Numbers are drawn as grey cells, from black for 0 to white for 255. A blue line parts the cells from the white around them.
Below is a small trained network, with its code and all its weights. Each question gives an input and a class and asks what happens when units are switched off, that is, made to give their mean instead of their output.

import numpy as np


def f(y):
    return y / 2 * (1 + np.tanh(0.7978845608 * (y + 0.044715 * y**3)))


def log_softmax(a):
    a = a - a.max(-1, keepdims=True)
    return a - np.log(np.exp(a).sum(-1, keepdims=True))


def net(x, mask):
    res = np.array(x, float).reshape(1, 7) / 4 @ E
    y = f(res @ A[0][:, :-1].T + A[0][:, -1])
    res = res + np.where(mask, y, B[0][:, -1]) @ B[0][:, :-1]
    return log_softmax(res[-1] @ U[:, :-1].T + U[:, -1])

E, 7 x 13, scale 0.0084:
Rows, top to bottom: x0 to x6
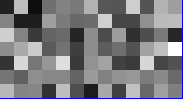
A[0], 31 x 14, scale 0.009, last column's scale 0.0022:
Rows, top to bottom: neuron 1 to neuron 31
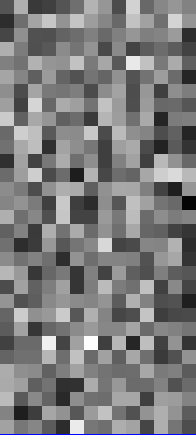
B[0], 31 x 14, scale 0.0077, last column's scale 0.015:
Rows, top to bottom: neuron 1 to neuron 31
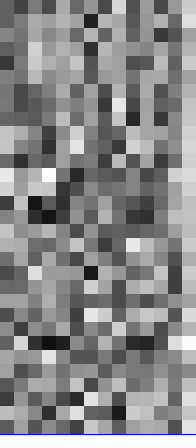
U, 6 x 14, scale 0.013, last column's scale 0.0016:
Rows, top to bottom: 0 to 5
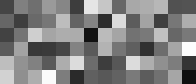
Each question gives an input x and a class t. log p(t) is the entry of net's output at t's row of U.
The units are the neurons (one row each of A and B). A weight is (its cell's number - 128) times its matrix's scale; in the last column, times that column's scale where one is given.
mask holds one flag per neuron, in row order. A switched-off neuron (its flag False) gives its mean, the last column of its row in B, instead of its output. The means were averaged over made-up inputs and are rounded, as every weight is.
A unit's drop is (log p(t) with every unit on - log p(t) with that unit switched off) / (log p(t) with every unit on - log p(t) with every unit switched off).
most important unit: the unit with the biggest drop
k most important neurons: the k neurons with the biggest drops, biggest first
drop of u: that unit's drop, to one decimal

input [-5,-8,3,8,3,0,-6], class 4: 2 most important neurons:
[neuron 10; neuron 11]
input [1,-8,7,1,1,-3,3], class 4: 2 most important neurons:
[neuron 11; neuron 10]
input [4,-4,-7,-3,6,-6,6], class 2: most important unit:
neuron 5
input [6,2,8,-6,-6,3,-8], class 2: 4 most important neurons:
[neuron 20; neuron 4; neuron 28; neuron 6]
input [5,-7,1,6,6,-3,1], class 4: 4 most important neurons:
[neuron 10; neuron 11; neuron 29; neuron 31]
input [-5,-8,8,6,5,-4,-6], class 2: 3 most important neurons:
[neuron 20; neuron 28; neuron 4]
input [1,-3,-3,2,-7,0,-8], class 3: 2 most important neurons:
[neuron 25; neuron 23]
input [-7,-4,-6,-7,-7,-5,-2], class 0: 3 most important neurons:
[neuron 31; neuron 29; neuron 13]
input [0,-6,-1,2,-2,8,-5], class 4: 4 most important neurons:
[neuron 10; neuron 11; neuron 16; neuron 15]
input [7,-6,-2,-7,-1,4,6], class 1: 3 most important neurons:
[neuron 1; neuron 12; neuron 25]
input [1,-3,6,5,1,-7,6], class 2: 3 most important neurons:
[neuron 20; neuron 25; neuron 4]
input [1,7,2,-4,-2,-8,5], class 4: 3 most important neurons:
[neuron 18; neuron 25; neuron 30]
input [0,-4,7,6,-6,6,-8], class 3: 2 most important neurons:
[neuron 25; neuron 2]
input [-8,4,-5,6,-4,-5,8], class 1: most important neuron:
[neuron 8]
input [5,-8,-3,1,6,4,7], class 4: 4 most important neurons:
[neuron 11; neuron 25; neuron 10; neuron 29]
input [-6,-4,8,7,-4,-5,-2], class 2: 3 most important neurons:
[neuron 20; neuron 28; neuron 4]
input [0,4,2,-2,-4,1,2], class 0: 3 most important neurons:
[neuron 11; neuron 29; neuron 10]
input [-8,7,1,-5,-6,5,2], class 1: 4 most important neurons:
[neuron 9; neuron 8; neuron 7; neuron 11]
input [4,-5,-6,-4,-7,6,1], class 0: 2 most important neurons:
[neuron 31; neuron 29]
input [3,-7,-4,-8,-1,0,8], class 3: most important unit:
neuron 15
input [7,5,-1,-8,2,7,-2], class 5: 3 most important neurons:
[neuron 17; neuron 26; neuron 14]
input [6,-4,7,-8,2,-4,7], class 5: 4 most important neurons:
[neuron 14; neuron 17; neuron 25; neuron 22]
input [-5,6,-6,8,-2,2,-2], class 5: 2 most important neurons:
[neuron 13; neuron 11]
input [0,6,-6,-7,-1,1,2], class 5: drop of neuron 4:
0.2
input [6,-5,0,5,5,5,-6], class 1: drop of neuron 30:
0.1
